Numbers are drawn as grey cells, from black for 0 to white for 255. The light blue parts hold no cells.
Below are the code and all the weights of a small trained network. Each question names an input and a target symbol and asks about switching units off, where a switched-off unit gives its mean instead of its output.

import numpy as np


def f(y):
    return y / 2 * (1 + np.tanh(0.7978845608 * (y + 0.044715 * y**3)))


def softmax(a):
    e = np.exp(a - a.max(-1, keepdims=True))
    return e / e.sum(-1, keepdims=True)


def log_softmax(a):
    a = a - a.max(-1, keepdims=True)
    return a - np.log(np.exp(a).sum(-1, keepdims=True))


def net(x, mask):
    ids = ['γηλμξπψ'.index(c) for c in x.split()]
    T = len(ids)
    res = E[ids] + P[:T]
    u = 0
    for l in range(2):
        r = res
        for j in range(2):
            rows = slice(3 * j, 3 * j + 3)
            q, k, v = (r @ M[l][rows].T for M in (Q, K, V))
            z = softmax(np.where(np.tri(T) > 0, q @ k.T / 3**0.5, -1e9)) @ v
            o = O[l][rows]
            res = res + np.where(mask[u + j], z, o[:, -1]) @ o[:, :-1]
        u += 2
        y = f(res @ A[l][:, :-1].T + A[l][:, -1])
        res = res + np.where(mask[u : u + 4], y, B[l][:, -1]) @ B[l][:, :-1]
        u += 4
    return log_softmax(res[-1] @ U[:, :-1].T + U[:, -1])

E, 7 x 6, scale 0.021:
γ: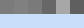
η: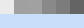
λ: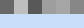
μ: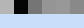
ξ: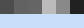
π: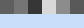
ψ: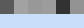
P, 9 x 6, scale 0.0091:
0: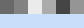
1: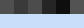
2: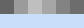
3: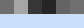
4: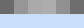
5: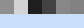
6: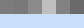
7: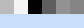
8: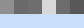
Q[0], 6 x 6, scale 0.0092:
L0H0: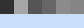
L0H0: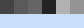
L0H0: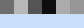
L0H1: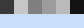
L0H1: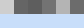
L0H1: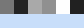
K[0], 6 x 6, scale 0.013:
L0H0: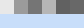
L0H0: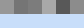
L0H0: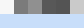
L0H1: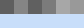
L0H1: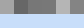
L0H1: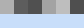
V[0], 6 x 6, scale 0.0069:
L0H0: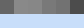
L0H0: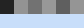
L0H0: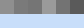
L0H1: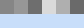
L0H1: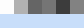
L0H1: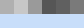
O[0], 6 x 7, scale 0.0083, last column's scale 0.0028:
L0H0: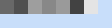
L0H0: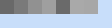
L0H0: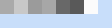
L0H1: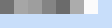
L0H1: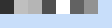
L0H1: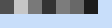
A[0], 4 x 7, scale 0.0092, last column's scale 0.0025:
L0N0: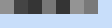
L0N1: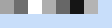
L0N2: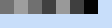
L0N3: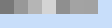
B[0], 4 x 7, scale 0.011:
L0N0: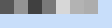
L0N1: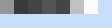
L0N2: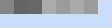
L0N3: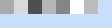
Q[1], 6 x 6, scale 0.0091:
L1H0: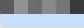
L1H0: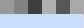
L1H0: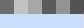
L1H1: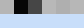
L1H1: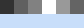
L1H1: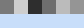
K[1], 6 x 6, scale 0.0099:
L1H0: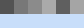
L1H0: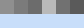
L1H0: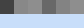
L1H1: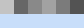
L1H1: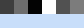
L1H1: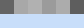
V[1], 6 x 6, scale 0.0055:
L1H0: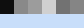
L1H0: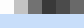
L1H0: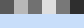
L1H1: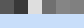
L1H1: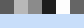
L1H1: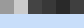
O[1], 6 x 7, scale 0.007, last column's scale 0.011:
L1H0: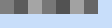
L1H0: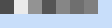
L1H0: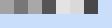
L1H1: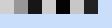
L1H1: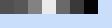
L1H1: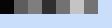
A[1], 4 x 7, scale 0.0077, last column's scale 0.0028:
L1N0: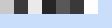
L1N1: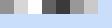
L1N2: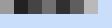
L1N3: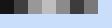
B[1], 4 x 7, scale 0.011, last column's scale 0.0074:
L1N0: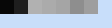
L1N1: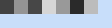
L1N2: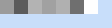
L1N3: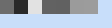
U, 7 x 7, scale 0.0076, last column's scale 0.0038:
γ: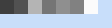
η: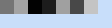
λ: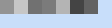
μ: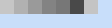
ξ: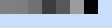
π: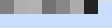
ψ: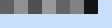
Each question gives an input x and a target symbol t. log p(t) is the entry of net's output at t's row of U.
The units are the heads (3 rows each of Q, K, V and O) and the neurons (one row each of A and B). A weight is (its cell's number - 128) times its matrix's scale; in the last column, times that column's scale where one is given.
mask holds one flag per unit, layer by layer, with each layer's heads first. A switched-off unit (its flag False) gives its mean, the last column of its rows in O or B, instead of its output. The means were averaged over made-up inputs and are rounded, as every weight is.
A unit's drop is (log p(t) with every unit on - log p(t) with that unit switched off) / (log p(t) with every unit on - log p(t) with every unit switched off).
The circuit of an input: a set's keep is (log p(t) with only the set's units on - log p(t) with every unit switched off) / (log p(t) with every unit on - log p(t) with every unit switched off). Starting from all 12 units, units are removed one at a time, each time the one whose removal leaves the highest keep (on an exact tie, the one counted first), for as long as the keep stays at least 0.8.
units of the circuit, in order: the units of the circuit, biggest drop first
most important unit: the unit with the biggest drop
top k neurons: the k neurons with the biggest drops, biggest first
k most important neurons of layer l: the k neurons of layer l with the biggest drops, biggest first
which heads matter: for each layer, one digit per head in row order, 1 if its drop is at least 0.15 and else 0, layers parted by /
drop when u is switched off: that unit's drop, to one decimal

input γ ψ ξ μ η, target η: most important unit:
L0N0
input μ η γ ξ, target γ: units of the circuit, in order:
L0N3; L1N3
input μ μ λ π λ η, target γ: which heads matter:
00 / 00
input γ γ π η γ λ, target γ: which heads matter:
01 / 01
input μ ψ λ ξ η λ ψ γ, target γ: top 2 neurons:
L0N1; L0N3
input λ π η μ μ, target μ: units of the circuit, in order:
L0H1; L1H1
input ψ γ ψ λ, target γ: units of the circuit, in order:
L0N1; L1H1; L1N3
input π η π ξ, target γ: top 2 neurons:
L0N3; L1N0
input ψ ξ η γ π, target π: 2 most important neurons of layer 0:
L0N3; L0N0
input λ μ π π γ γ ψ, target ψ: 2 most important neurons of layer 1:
L1N1; L1N2
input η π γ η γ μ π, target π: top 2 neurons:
L0N3; L1N1
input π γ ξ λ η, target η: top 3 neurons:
L0N1; L0N3; L1N1
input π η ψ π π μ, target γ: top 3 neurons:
L0N3; L1N0; L0N1
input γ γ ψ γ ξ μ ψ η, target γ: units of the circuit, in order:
L0N3; L1N0; L0N0
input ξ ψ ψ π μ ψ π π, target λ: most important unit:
L0N1
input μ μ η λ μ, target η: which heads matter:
00 / 10
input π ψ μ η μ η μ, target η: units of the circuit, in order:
L0N0; L1H0
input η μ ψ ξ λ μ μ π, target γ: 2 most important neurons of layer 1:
L1N3; L1N1
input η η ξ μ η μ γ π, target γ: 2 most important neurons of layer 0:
L0N1; L0N3
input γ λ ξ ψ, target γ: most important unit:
L0H1
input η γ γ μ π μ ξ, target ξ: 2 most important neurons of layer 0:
L0N1; L0N3
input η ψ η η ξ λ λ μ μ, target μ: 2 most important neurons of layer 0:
L0N1; L0N3
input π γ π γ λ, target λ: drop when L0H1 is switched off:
0.1
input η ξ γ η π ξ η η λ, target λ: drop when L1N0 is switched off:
0.0
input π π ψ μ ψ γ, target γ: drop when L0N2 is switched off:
-0.2
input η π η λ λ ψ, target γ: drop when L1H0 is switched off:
-0.1
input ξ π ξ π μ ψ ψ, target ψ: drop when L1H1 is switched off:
0.1
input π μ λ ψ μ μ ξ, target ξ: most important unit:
L0N1
